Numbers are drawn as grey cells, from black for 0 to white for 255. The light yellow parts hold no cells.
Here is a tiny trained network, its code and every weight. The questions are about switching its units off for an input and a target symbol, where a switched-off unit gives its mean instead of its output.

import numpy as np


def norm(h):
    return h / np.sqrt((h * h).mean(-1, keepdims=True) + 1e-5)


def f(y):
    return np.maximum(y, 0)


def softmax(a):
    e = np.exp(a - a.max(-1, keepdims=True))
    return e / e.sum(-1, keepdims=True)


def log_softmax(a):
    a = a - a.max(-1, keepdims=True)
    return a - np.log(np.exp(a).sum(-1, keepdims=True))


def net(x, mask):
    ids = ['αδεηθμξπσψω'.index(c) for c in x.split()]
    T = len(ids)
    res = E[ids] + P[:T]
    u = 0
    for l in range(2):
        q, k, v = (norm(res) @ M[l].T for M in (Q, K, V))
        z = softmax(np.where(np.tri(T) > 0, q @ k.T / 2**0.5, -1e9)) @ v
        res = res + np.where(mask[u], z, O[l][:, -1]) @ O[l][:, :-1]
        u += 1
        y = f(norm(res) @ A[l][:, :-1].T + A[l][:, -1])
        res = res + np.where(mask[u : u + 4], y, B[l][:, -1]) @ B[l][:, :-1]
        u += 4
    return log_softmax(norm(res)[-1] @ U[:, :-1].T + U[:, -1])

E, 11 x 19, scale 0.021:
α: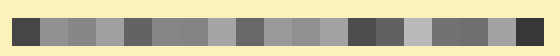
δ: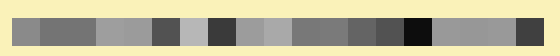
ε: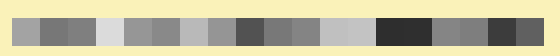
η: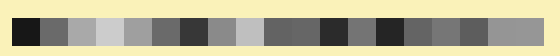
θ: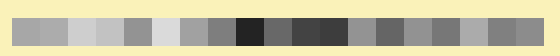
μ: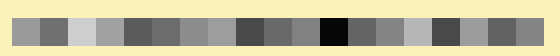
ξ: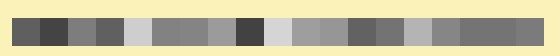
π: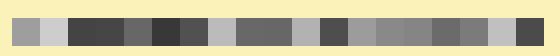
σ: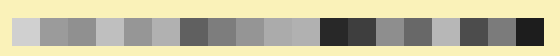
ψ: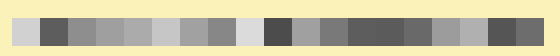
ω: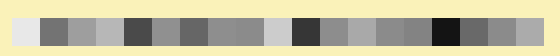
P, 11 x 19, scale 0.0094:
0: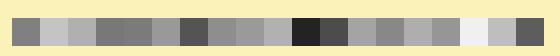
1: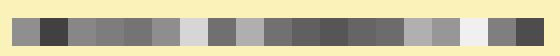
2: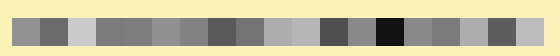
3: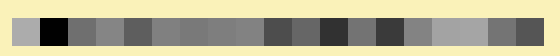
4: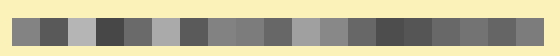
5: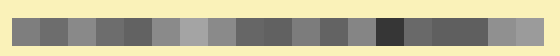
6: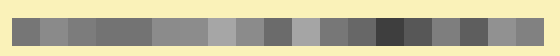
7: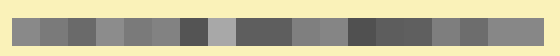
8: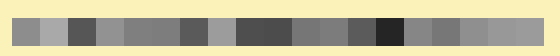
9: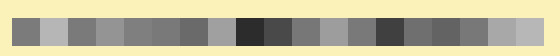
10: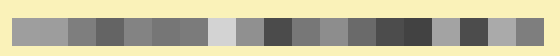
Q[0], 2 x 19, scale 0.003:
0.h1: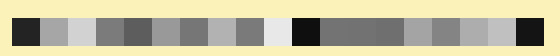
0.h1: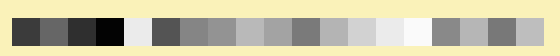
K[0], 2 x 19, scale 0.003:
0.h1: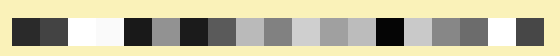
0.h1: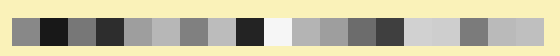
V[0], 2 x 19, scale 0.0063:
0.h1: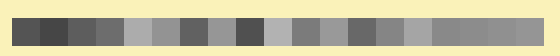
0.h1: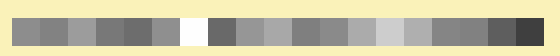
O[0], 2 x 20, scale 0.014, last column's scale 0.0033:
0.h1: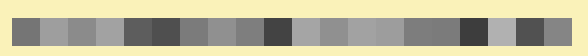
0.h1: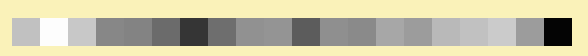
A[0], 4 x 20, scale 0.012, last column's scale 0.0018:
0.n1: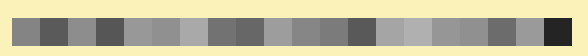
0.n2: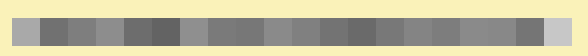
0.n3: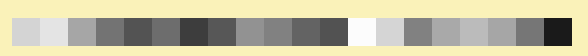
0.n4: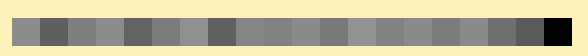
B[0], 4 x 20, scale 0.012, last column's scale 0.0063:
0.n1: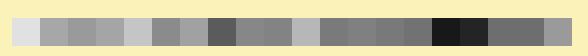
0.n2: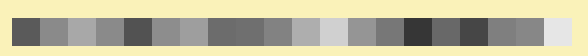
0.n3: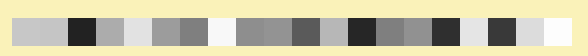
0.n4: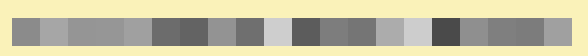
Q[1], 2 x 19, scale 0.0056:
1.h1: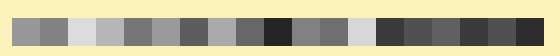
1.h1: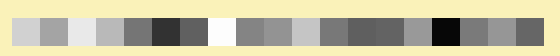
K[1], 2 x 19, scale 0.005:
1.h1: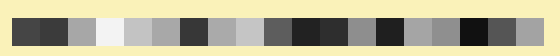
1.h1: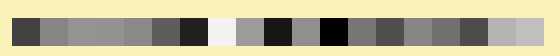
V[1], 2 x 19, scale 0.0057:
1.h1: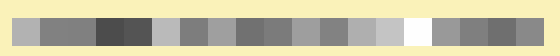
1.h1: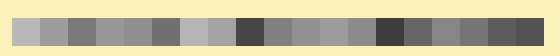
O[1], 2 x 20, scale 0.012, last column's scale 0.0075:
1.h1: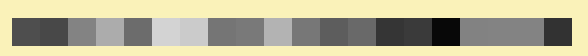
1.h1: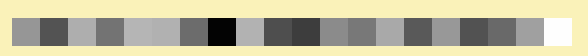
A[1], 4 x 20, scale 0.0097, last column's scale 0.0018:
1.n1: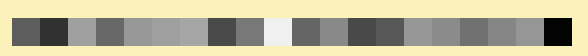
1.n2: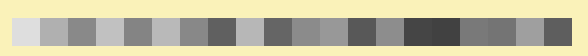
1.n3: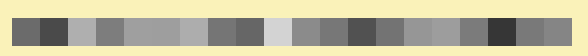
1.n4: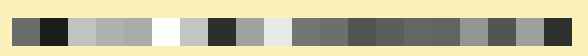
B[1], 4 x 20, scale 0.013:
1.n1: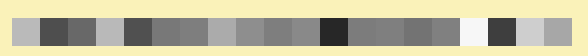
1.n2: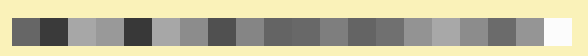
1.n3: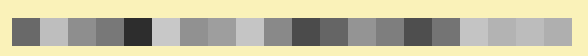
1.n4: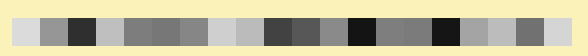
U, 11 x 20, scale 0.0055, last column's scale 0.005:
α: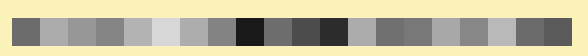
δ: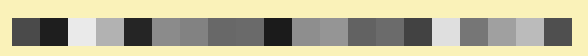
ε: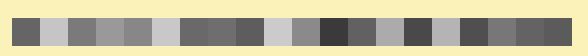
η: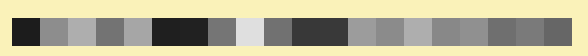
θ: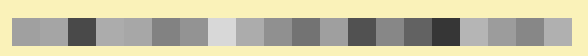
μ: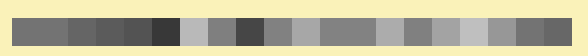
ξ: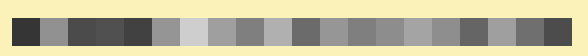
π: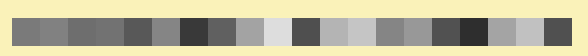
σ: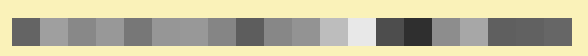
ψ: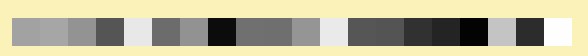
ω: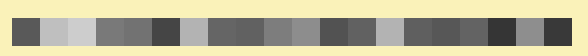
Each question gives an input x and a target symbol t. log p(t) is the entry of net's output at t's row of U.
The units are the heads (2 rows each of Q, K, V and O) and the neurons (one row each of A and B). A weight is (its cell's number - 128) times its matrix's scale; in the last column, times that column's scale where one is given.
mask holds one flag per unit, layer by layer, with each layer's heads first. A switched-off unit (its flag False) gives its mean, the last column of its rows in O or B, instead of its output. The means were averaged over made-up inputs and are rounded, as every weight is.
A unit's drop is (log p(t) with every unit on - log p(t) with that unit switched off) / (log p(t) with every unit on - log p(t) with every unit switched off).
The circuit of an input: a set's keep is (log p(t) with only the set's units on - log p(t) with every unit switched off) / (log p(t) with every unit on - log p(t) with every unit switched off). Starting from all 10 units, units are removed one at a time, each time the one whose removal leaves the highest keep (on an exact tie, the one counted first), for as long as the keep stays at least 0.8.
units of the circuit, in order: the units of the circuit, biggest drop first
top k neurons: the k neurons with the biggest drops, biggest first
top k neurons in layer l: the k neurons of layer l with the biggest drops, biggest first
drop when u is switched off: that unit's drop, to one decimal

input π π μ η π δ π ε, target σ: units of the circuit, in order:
[1.h1, 1.n4, 1.n2, 0.n3]
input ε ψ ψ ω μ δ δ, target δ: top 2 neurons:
[0.n2, 1.n4]
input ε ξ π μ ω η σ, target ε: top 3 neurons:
[1.n4, 1.n2, 0.n3]
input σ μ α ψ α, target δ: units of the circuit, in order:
[0.h1, 1.n4]
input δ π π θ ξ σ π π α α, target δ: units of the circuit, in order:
[1.n4]
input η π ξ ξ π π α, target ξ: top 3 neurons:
[0.n3, 1.n4, 1.n2]
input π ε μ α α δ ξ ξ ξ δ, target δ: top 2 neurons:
[0.n3, 0.n2]
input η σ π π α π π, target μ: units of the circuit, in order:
[1.h1, 1.n4]
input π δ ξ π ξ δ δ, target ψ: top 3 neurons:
[0.n3, 1.n2, 1.n1]
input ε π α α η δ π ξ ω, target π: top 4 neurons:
[1.n4, 0.n3, 1.n2, 1.n1]
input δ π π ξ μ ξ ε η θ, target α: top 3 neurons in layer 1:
[1.n4, 1.n2, 1.n1]
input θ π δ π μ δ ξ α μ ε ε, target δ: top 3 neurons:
[0.n3, 1.n2, 0.n2]
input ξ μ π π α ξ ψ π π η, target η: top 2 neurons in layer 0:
[0.n2, 0.n3]
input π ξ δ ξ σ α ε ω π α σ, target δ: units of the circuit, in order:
[1.n2]
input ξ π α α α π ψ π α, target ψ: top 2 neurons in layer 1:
[1.n2, 1.n1]
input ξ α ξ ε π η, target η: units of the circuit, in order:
[1.h1, 1.n4]
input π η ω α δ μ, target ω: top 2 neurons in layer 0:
[0.n3, 0.n1]
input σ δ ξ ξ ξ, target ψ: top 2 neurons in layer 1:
[1.n2, 1.n1]
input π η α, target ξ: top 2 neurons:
[1.n4, 0.n3]
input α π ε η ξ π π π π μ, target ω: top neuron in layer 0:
[0.n1]
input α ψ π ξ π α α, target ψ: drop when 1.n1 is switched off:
0.3
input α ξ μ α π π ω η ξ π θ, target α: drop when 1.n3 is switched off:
-0.1
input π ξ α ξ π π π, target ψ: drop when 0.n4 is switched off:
0.0
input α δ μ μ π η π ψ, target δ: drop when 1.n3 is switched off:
-0.1
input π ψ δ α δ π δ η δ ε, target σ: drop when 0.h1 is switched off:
0.2
